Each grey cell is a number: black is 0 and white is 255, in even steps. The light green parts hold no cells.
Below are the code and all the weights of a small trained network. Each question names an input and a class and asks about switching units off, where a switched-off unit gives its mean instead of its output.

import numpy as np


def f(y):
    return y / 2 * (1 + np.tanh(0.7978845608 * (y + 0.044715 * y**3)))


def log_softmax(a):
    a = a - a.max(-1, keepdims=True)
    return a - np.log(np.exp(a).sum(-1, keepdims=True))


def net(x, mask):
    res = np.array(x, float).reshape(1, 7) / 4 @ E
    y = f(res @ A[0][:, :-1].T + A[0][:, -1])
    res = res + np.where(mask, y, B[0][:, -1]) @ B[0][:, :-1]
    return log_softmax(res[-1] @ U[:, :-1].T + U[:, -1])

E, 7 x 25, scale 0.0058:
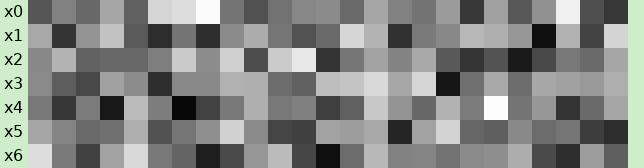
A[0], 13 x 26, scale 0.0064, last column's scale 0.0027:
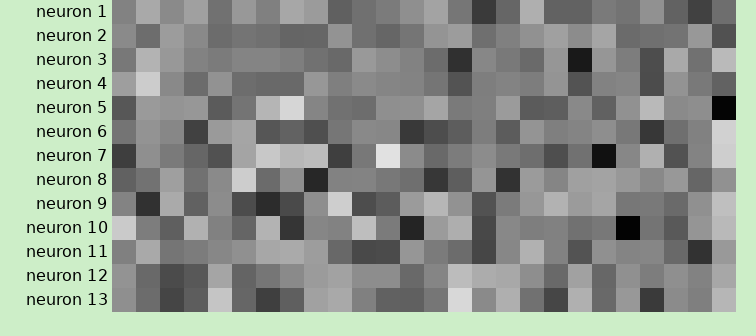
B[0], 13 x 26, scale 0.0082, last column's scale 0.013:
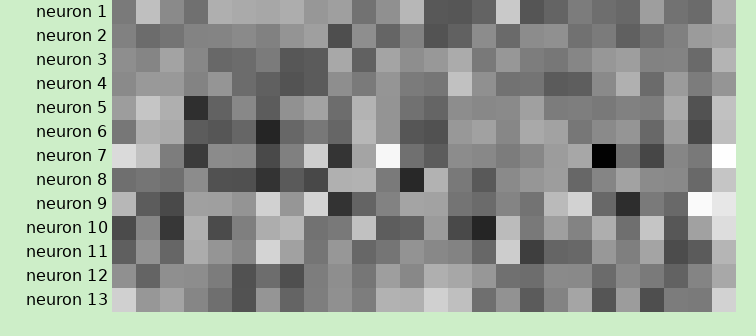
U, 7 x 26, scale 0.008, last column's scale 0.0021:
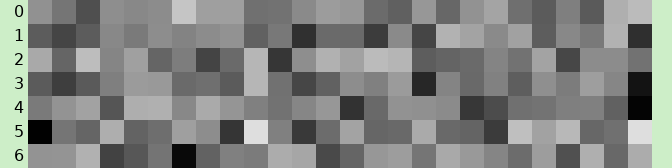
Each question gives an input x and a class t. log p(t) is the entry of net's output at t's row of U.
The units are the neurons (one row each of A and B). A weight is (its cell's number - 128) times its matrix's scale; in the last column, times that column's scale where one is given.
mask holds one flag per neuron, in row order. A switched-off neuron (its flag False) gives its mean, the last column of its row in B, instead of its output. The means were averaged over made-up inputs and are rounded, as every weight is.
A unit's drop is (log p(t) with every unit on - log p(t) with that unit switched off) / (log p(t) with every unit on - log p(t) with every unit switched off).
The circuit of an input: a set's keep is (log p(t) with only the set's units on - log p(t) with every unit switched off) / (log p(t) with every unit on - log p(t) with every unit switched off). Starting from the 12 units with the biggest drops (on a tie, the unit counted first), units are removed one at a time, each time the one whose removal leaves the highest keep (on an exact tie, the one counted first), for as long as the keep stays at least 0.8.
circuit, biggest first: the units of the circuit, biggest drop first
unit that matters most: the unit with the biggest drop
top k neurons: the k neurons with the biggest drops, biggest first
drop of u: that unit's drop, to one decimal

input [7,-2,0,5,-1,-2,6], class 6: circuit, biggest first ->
neuron 9
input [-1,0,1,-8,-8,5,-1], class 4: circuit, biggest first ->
neuron 9; neuron 1
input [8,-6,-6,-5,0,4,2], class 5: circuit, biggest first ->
neuron 8; neuron 11
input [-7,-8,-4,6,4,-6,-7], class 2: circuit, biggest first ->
neuron 7; neuron 10
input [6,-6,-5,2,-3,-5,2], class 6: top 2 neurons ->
neuron 8; neuron 10
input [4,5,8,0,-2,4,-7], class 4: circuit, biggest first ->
neuron 1; neuron 9; neuron 5
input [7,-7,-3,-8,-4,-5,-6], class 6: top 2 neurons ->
neuron 8; neuron 7
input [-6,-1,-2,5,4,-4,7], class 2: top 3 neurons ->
neuron 13; neuron 12; neuron 6
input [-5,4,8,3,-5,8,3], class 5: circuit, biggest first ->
neuron 7; neuron 10
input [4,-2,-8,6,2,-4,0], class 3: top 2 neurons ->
neuron 7; neuron 10
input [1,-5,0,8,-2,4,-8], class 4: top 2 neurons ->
neuron 11; neuron 8
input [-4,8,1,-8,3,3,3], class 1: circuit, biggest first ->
neuron 7; neuron 2
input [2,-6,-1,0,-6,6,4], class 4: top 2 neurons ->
neuron 10; neuron 8
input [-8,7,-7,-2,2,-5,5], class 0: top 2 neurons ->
neuron 9; neuron 13
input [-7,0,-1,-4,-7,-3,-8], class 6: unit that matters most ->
neuron 9
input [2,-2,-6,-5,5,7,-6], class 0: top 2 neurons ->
neuron 9; neuron 10
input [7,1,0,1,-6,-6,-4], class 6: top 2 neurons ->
neuron 7; neuron 5
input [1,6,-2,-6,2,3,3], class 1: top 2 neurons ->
neuron 7; neuron 13
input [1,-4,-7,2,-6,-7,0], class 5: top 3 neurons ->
neuron 7; neuron 6; neuron 13
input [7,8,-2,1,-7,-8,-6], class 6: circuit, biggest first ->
neuron 5
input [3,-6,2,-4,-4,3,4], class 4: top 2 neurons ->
neuron 11; neuron 1
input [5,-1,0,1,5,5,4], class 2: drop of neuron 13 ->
0.3
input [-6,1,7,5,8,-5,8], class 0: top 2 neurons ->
neuron 10; neuron 9
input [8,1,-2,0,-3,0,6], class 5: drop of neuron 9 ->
0.2
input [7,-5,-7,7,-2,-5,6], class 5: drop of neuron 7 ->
1.1
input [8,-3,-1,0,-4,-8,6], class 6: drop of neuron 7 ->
0.0
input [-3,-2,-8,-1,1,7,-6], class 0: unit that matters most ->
neuron 9
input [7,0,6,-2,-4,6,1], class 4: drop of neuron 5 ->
0.1
